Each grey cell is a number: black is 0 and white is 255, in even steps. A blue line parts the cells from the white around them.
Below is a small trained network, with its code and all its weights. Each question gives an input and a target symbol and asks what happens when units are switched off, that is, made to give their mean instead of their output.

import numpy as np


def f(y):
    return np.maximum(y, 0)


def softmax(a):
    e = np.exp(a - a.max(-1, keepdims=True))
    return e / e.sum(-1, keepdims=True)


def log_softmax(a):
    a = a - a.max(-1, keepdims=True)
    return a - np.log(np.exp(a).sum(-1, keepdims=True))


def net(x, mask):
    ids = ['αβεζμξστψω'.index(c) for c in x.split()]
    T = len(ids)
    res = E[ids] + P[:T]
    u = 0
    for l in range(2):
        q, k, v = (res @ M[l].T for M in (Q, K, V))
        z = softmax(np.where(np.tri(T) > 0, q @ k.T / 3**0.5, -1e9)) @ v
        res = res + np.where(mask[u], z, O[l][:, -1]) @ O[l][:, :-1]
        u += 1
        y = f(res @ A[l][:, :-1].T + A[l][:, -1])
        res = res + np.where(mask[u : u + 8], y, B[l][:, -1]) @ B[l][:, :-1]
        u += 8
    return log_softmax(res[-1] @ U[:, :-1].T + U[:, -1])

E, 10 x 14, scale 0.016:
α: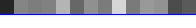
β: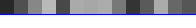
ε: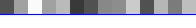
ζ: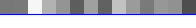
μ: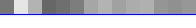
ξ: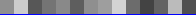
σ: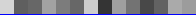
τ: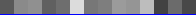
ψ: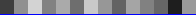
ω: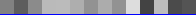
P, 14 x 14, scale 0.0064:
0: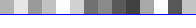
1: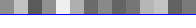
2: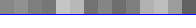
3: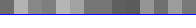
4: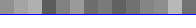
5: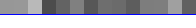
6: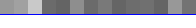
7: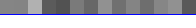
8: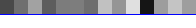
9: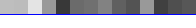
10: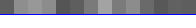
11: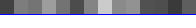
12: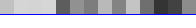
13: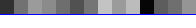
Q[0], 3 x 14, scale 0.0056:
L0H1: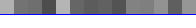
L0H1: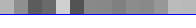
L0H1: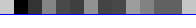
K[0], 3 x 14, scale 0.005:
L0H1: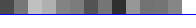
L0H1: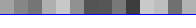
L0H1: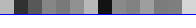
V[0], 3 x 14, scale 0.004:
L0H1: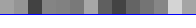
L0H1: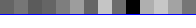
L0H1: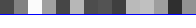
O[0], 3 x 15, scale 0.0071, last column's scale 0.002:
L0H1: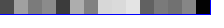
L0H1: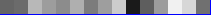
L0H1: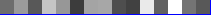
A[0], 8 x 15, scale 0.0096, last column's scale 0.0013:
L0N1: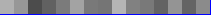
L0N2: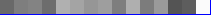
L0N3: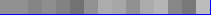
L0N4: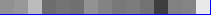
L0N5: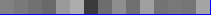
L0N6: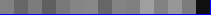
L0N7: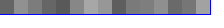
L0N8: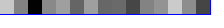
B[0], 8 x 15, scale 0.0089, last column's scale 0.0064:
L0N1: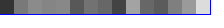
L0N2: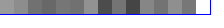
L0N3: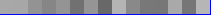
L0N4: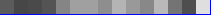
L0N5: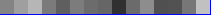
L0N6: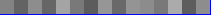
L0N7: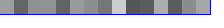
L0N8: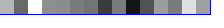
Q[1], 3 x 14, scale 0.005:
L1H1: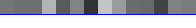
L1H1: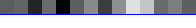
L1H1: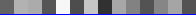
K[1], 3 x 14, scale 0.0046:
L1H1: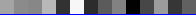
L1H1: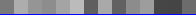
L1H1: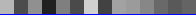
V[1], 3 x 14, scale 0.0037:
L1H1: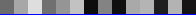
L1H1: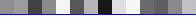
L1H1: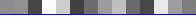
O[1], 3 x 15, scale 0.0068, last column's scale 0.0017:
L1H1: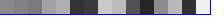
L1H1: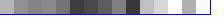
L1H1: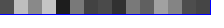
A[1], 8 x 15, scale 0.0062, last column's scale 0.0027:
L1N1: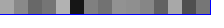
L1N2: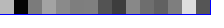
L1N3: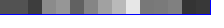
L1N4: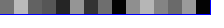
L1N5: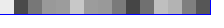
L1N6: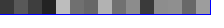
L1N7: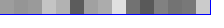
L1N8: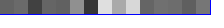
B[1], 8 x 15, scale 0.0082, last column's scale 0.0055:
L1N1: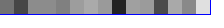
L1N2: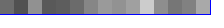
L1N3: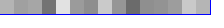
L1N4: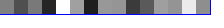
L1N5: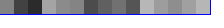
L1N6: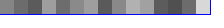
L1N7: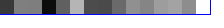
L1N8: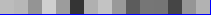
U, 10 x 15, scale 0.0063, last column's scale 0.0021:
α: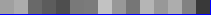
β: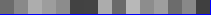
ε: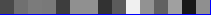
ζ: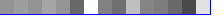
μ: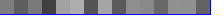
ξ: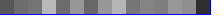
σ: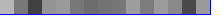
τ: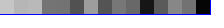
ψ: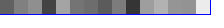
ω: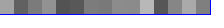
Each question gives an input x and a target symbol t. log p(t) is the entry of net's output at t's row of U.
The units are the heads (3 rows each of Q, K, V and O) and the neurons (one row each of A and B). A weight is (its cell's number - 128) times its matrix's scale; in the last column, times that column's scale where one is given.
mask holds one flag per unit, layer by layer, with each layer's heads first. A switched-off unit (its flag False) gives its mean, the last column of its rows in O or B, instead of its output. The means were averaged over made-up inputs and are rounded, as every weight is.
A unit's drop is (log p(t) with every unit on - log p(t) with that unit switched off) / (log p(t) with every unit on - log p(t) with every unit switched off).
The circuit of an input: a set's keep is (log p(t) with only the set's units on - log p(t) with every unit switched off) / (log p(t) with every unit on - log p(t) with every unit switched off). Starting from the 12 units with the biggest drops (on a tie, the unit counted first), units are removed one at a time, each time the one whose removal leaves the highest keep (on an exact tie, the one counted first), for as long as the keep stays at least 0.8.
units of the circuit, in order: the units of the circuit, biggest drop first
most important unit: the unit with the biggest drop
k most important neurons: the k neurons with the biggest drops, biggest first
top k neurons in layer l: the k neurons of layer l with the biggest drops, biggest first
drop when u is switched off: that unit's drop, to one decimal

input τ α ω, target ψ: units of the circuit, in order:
L1N5; L0N2
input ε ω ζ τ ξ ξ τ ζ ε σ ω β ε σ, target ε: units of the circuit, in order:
L0H1; L1N2; L1N8
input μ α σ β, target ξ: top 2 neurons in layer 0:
L0N2; L0N7
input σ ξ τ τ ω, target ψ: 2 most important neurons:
L1N5; L0N1
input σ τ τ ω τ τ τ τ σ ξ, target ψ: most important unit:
L0N8
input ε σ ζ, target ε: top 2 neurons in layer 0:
L0N8; L0N3
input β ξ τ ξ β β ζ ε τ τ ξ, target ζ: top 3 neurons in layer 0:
L0N2; L0N1; L0N7
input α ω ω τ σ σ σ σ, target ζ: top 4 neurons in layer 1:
L1N8; L1N3; L1N6; L1N5
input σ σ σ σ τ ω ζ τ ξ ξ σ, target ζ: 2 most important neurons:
L1N8; L0N8
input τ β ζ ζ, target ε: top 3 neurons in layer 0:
L0N8; L0N2; L0N7
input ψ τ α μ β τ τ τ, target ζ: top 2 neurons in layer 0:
L0N8; L0N2
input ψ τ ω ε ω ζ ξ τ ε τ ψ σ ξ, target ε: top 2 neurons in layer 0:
L0N8; L0N1
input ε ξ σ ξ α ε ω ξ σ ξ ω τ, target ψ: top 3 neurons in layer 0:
L0N5; L0N2; L0N3
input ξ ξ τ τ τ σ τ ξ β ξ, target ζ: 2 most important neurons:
L1N8; L1N6
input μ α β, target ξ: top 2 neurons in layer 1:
L1N7; L1N5
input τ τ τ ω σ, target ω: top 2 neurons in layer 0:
L0N8; L0N5
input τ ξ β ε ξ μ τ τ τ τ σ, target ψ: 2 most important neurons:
L0N8; L1N6
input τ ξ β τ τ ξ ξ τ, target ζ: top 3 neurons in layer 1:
L1N8; L1N6; L1N7
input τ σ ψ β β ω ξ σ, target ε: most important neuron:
L1N2
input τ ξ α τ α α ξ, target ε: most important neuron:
L0N1
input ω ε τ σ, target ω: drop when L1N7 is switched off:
0.3
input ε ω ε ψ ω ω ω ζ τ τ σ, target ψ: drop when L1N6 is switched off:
0.2
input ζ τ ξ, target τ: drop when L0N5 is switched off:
0.0
